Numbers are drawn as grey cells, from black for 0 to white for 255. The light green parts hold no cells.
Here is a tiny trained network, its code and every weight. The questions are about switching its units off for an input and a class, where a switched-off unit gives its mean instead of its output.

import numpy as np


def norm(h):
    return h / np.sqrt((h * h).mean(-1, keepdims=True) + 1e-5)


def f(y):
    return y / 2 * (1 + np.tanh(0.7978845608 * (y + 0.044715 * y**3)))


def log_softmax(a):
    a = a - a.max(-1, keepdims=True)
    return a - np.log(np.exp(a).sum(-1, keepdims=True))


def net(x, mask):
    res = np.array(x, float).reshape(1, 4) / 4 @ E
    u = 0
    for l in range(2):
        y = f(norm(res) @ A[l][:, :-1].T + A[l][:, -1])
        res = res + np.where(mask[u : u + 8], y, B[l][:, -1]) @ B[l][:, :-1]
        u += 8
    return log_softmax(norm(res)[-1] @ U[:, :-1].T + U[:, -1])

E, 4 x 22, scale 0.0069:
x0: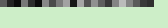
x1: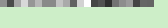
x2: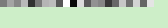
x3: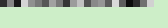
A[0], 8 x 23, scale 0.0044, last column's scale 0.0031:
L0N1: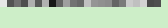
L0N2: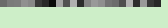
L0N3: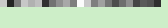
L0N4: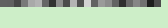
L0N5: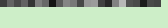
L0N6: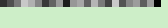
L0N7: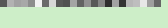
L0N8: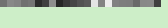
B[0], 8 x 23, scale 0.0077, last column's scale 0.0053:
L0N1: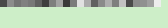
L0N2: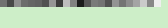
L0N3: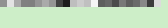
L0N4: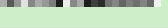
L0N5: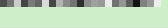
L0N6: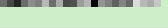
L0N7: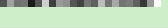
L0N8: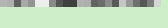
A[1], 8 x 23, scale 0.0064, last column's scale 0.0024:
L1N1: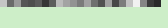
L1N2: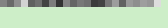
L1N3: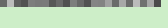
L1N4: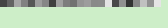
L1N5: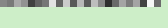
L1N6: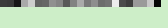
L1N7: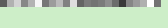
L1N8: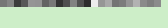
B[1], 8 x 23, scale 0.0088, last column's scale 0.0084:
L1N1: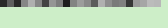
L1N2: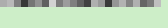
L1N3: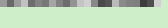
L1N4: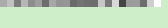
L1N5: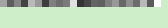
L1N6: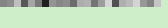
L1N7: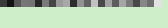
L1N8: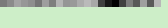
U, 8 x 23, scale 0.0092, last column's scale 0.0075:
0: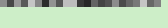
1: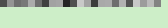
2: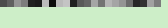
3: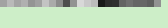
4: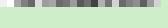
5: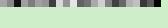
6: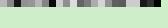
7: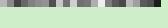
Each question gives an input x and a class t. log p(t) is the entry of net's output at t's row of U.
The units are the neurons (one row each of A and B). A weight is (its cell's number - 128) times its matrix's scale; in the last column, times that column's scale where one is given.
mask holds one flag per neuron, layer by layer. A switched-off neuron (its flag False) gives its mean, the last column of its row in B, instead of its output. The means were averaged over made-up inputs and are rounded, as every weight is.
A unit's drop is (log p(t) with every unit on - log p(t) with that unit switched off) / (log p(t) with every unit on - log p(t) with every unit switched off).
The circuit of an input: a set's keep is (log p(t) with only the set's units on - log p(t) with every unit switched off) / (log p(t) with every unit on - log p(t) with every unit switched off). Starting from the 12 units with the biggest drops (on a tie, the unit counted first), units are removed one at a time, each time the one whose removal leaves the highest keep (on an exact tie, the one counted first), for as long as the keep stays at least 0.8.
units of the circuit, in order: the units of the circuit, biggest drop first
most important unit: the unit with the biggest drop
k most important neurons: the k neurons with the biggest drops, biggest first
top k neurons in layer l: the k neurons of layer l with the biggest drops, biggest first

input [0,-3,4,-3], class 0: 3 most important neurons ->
[L1N5, L0N5, L0N6]
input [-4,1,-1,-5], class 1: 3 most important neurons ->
[L1N1, L0N1, L0N5]
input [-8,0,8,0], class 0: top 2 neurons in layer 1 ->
[L1N5, L1N7]
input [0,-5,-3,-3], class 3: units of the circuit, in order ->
[L1N8]
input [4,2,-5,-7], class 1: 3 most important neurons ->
[L0N1, L1N1, L1N5]
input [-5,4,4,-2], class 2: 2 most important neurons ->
[L1N7, L0N4]
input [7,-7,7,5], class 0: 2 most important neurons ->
[L1N5, L0N7]
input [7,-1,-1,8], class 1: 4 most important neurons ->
[L1N6, L0N6, L0N7, L1N7]
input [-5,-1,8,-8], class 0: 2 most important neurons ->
[L1N5, L0N6]
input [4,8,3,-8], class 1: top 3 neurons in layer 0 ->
[L0N1, L0N4, L0N8]
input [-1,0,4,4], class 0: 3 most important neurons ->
[L1N5, L0N1, L0N5]
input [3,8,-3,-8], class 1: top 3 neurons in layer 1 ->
[L1N1, L1N8, L1N3]
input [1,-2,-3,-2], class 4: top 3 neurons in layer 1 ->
[L1N2, L1N7, L1N5]
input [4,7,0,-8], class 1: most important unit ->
L1N1
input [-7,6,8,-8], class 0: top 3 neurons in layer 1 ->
[L1N5, L1N7, L1N6]
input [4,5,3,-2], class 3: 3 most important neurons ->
[L0N3, L1N7, L0N7]
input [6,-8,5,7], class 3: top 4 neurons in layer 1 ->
[L1N8, L1N3, L1N1, L1N7]
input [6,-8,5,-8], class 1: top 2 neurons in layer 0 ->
[L0N1, L0N3]
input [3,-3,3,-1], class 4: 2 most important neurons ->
[L1N7, L0N5]
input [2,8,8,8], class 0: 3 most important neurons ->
[L1N5, L0N1, L0N8]
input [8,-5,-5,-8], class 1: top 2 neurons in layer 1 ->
[L1N1, L1N7]
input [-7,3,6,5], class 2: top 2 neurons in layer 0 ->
[L0N7, L0N4]
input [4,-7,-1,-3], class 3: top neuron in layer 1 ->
[L1N8]
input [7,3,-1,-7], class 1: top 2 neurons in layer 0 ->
[L0N1, L0N7]
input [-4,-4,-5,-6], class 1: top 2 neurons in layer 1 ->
[L1N1, L1N5]
